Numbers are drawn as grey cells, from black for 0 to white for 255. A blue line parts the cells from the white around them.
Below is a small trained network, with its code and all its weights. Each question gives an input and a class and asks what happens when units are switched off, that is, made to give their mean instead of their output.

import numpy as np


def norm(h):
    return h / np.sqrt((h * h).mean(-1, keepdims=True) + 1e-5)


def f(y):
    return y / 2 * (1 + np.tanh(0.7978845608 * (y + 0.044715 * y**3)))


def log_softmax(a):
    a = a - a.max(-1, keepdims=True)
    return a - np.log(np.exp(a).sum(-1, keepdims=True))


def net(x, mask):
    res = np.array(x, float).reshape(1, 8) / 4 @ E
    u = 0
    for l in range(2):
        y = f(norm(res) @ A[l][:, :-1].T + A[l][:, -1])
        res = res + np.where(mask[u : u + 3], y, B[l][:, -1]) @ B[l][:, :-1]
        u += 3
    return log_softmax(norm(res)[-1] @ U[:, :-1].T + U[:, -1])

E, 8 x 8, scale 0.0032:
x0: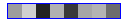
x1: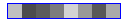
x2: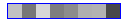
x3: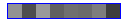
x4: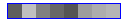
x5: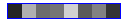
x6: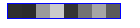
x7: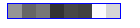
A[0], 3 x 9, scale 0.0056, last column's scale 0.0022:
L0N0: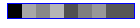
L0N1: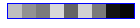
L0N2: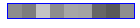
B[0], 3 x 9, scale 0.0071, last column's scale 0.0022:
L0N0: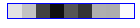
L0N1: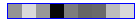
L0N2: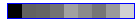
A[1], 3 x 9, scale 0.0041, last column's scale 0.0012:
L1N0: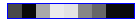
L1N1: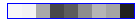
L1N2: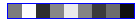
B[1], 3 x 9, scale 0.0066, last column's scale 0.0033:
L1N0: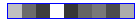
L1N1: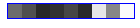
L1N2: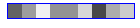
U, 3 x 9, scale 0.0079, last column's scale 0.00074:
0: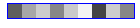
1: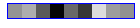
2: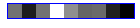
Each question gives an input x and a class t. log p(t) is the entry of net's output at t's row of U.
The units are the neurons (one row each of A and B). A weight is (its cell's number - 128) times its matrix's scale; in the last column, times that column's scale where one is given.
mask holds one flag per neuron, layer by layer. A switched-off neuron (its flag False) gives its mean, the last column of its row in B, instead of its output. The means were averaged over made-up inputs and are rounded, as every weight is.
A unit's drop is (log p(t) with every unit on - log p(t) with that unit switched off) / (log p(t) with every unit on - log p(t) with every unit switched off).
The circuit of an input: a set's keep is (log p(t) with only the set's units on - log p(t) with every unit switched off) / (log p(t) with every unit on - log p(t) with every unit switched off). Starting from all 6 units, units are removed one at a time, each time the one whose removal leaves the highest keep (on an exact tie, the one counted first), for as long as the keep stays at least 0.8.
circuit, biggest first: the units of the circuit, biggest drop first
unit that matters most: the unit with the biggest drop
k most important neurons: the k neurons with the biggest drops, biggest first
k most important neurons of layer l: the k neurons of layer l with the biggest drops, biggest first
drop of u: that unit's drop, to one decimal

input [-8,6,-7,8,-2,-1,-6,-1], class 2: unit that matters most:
L0N1
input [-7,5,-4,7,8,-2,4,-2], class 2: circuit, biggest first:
L0N0, L1N0
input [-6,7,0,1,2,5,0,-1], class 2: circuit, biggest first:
L1N0, L0N0
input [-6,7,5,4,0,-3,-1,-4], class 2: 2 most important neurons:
L1N0, L0N0
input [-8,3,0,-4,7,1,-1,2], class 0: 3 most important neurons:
L0N0, L1N1, L0N1
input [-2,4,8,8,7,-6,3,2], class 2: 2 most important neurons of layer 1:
L1N1, L1N2
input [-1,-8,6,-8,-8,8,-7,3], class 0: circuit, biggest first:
L1N2, L0N0
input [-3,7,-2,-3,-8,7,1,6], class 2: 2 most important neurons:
L0N0, L1N0
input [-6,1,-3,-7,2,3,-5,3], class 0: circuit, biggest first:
L0N0, L1N1
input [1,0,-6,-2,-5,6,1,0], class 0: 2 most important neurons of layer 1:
L1N2, L1N1
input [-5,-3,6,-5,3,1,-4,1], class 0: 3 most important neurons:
L0N0, L1N1, L0N2
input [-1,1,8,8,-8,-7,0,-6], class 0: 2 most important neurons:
L0N1, L1N1
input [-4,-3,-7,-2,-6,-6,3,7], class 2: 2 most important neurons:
L0N0, L0N1
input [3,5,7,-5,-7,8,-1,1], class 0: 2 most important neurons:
L0N1, L1N2
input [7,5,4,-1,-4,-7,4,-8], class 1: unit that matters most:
L0N1
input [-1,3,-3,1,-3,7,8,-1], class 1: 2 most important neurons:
L0N0, L1N0
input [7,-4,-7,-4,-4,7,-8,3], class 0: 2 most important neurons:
L1N2, L0N1
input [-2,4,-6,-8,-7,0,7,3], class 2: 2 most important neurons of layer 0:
L0N1, L0N0
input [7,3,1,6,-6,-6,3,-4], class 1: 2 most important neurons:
L0N1, L1N1
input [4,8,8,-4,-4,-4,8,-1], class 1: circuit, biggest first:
L0N1
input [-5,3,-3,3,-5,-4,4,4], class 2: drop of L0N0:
0.2
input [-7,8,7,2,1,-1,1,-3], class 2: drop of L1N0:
0.6
